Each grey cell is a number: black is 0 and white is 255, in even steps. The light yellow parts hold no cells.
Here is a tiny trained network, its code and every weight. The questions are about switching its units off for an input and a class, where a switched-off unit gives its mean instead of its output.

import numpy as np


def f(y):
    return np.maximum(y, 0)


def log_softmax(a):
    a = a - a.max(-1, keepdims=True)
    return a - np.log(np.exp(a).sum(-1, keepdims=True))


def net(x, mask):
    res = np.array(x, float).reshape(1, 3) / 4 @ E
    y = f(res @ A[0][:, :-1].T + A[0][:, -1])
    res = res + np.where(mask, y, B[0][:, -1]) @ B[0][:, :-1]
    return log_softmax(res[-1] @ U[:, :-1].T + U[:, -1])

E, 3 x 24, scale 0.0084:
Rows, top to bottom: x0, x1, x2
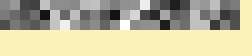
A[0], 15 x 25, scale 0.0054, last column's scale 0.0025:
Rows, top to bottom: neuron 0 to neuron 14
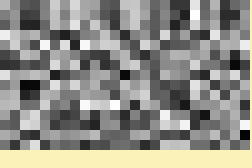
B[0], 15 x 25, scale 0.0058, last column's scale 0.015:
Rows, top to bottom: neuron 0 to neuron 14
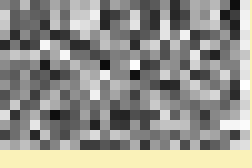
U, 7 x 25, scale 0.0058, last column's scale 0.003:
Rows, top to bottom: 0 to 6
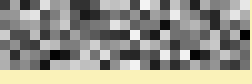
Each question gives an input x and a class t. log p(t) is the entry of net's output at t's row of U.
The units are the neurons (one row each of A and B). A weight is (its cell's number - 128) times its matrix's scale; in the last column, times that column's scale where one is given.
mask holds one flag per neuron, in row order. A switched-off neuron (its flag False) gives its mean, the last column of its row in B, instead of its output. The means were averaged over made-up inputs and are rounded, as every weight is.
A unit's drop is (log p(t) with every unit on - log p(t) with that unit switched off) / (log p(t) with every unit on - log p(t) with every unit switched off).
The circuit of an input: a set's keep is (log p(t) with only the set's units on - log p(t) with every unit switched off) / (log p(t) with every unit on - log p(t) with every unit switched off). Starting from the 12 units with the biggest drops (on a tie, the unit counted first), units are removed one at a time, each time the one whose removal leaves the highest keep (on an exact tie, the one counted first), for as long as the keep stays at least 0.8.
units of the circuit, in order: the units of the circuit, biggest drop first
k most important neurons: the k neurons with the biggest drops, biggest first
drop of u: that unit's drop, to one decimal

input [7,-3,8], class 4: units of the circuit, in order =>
neuron 4
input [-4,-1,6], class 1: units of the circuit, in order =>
neuron 2; neuron 5
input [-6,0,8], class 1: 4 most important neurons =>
neuron 2; neuron 1; neuron 5; neuron 0
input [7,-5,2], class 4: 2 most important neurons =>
neuron 12; neuron 9
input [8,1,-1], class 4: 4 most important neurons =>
neuron 4; neuron 9; neuron 6; neuron 10
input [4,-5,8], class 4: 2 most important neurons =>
neuron 8; neuron 12
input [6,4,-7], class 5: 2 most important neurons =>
neuron 3; neuron 7
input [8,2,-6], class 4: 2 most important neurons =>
neuron 9; neuron 12
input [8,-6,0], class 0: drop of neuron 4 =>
0.2
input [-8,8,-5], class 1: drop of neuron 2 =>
0.2
